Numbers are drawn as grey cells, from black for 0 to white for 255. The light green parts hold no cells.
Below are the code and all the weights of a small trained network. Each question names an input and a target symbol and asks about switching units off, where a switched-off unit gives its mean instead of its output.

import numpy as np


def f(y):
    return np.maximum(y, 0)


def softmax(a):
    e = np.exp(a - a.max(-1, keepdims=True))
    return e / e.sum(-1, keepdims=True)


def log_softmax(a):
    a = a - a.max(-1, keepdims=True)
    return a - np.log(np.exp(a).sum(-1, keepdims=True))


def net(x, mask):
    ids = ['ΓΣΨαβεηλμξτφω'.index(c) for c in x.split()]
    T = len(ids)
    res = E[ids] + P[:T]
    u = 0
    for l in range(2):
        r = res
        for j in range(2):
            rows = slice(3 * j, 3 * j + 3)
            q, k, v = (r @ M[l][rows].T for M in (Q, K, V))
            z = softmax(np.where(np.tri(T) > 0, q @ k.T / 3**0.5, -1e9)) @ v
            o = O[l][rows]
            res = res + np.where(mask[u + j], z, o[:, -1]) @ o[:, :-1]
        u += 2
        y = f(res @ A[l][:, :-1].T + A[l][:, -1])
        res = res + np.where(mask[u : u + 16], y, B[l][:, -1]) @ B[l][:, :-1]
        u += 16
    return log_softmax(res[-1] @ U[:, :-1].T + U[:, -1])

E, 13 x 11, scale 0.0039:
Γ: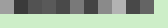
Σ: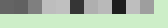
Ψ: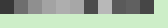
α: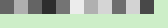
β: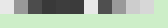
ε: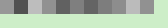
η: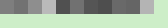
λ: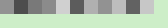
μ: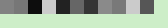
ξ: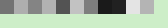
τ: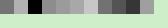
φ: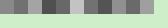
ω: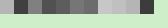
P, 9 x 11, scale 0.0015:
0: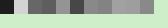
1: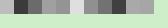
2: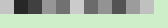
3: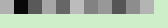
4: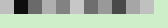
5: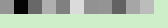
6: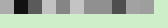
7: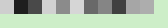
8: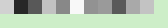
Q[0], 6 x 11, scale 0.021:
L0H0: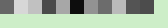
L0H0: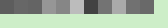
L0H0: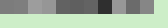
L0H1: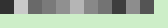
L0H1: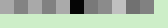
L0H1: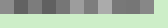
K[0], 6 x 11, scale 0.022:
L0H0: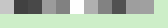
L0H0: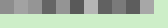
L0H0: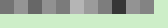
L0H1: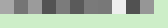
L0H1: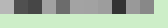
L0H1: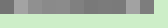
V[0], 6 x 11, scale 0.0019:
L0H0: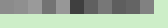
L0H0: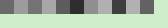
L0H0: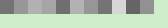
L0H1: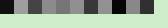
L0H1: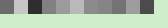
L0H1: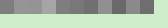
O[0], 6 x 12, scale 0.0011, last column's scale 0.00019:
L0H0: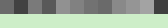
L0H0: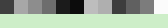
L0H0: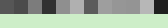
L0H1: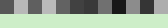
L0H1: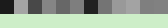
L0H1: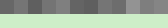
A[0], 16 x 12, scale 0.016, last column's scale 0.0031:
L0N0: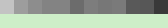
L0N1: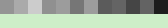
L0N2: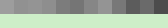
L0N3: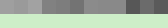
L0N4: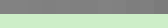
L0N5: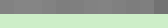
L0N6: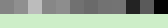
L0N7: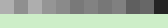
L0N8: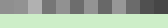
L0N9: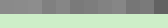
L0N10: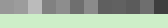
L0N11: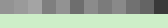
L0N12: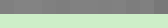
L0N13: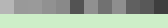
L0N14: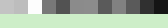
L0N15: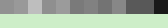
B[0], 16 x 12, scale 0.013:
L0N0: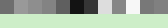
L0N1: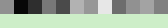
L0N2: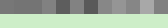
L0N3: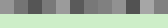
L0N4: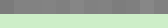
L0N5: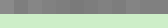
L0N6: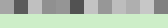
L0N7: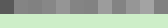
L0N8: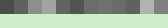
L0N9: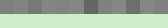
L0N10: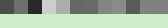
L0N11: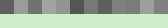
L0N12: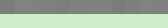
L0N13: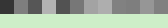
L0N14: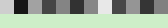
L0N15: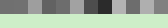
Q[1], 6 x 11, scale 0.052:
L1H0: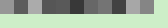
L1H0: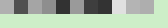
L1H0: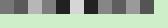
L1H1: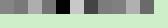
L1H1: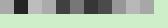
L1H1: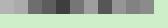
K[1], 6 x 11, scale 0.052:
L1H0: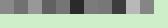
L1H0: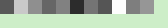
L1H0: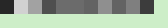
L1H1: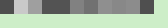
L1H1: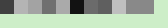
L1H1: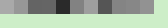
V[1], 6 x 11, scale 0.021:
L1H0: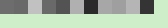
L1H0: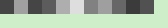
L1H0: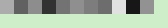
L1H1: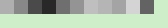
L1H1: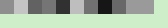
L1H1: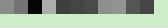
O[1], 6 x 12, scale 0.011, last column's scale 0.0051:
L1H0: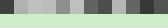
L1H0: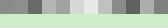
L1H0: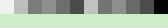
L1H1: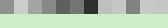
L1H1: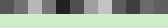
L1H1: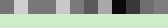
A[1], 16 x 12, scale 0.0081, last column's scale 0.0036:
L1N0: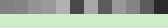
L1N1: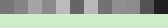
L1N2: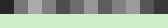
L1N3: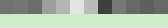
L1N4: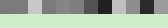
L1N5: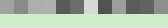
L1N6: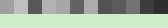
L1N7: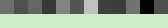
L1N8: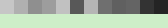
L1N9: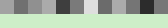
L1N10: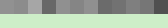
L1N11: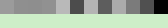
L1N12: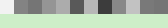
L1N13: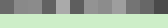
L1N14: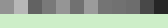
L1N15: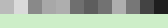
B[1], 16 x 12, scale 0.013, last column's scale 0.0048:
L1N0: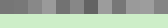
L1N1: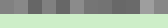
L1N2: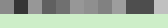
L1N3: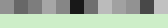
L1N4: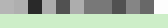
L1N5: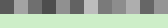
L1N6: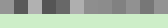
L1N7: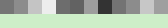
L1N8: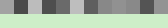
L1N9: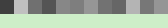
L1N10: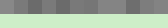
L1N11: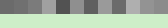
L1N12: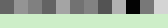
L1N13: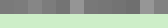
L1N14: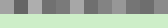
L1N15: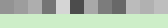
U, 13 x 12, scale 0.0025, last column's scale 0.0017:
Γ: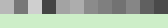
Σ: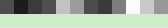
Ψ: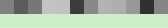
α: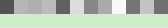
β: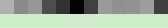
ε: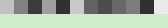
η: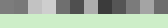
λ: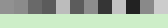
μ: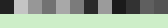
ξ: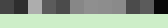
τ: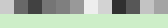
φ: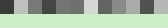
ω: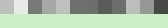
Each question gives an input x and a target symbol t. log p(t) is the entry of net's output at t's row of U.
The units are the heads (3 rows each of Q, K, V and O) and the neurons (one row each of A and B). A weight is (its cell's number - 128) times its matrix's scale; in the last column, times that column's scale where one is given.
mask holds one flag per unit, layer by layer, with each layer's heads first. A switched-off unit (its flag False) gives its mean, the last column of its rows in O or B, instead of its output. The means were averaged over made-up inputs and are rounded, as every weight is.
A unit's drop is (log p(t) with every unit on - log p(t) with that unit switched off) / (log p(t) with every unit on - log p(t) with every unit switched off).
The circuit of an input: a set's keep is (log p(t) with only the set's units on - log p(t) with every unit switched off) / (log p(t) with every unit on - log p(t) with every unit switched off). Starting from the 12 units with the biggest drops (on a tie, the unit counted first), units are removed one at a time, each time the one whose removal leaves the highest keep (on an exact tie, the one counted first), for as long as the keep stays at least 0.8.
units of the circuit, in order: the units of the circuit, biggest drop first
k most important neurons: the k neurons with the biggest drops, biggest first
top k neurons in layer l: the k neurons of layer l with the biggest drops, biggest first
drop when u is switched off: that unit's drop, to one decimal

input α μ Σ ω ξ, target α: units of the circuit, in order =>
(L1H1 L1H0)
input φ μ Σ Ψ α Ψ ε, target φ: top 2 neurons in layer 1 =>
(L1N9 L1N5)
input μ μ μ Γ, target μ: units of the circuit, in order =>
(L1H1)
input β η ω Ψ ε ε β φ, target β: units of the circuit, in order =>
(L1H0 L1H1)
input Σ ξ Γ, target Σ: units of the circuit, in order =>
(L1H0 L1H1)
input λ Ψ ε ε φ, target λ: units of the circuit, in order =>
(L1N12 L1H0 L1H1)
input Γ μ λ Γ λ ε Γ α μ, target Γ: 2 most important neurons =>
(L1N8 L1N6)
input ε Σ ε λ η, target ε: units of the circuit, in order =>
(L1H0 L1N4 L1H1)
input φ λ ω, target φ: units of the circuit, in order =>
(L1H0 L1H1 L1N9 L1N5)
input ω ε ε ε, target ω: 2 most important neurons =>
(L1N15 L1N4)
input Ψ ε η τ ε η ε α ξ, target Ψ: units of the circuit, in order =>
(L1N3 L1H0 L1H1)
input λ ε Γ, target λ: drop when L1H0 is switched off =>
0.8
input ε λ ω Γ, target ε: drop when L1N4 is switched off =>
0.7
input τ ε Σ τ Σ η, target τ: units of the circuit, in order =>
(L1H0)
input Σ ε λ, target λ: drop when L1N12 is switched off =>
0.9
